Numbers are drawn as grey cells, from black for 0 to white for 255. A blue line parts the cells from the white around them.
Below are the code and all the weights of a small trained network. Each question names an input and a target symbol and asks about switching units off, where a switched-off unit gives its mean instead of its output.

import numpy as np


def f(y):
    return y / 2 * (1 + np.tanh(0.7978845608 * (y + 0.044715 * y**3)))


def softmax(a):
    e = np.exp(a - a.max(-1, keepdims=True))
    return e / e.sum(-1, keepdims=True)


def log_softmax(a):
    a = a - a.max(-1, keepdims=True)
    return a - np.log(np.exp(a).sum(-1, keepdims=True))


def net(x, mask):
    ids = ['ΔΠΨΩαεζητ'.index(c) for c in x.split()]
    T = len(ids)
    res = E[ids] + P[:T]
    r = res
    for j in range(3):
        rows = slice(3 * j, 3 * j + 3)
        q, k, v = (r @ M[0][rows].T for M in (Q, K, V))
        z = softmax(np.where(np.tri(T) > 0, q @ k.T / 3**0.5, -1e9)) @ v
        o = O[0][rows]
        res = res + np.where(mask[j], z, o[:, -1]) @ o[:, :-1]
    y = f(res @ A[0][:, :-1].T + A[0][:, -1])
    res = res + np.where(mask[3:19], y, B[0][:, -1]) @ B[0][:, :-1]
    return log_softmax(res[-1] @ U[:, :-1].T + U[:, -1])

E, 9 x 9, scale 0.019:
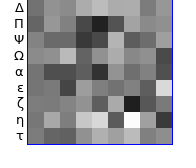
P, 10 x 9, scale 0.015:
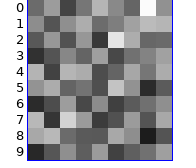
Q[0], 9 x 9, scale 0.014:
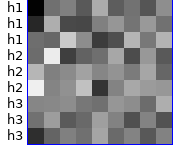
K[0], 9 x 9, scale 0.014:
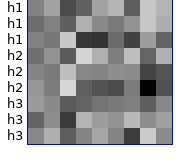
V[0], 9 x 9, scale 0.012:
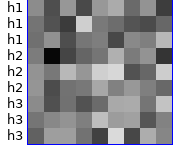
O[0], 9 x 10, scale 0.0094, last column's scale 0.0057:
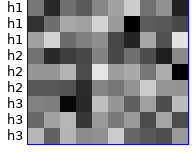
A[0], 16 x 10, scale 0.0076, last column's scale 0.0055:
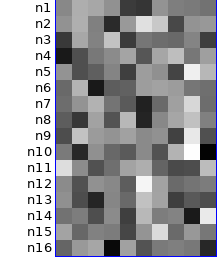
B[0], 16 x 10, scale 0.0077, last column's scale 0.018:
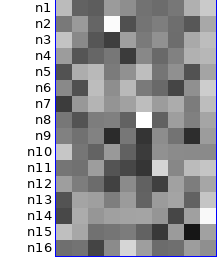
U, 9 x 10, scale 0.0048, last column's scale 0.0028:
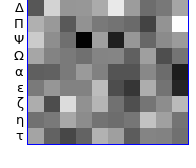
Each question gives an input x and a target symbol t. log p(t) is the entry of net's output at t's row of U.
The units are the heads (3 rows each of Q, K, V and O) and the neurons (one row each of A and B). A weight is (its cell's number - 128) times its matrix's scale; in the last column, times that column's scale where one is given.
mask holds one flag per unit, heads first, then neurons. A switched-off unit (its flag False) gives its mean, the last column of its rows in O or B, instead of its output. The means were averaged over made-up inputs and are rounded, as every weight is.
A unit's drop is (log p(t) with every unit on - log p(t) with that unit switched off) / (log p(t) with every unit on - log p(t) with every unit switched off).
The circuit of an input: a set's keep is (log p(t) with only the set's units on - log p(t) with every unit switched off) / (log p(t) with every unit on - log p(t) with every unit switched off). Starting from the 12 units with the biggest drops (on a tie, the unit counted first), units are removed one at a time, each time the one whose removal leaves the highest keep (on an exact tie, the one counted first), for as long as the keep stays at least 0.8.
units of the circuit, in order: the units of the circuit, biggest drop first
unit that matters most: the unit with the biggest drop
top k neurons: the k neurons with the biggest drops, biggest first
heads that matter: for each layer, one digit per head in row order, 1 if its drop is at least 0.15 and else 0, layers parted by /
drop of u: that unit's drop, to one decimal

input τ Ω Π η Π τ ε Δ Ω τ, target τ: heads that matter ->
010
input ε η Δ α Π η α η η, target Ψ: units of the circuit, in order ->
(h3; n14)
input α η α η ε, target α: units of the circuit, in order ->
(h2; h1)
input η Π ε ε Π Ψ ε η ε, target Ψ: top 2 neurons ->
(n11; n7)
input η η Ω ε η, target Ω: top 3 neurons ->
(n15; n2; n12)
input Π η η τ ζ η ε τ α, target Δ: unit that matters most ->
n5
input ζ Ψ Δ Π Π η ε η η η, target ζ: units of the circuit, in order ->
(h3; h2)
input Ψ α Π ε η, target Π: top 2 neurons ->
(n7; n14)
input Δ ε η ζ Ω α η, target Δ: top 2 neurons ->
(n8; n2)
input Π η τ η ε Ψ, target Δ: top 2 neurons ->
(n14; n1)
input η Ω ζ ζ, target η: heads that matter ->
011
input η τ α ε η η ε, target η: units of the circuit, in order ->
(n7; h3; n10)
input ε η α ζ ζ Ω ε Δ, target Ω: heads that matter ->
100
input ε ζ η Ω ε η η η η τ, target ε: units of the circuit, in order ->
(h1)
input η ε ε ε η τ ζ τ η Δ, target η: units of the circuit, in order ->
(h3; h2)
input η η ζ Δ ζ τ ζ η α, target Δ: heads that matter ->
010
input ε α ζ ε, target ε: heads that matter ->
100
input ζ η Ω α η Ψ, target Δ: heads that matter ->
010
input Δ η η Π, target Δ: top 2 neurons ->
(n7; n8)
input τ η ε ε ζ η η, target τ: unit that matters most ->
h2
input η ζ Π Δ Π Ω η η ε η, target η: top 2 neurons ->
(n7; n8)
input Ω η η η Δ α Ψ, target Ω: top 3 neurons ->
(n15; n5; n2)
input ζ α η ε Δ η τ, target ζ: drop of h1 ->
0.2
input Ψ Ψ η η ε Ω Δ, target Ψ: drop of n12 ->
0.1
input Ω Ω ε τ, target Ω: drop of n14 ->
0.1
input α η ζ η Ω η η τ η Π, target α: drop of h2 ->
0.7
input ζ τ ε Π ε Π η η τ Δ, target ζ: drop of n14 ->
0.0
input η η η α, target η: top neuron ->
(n7)
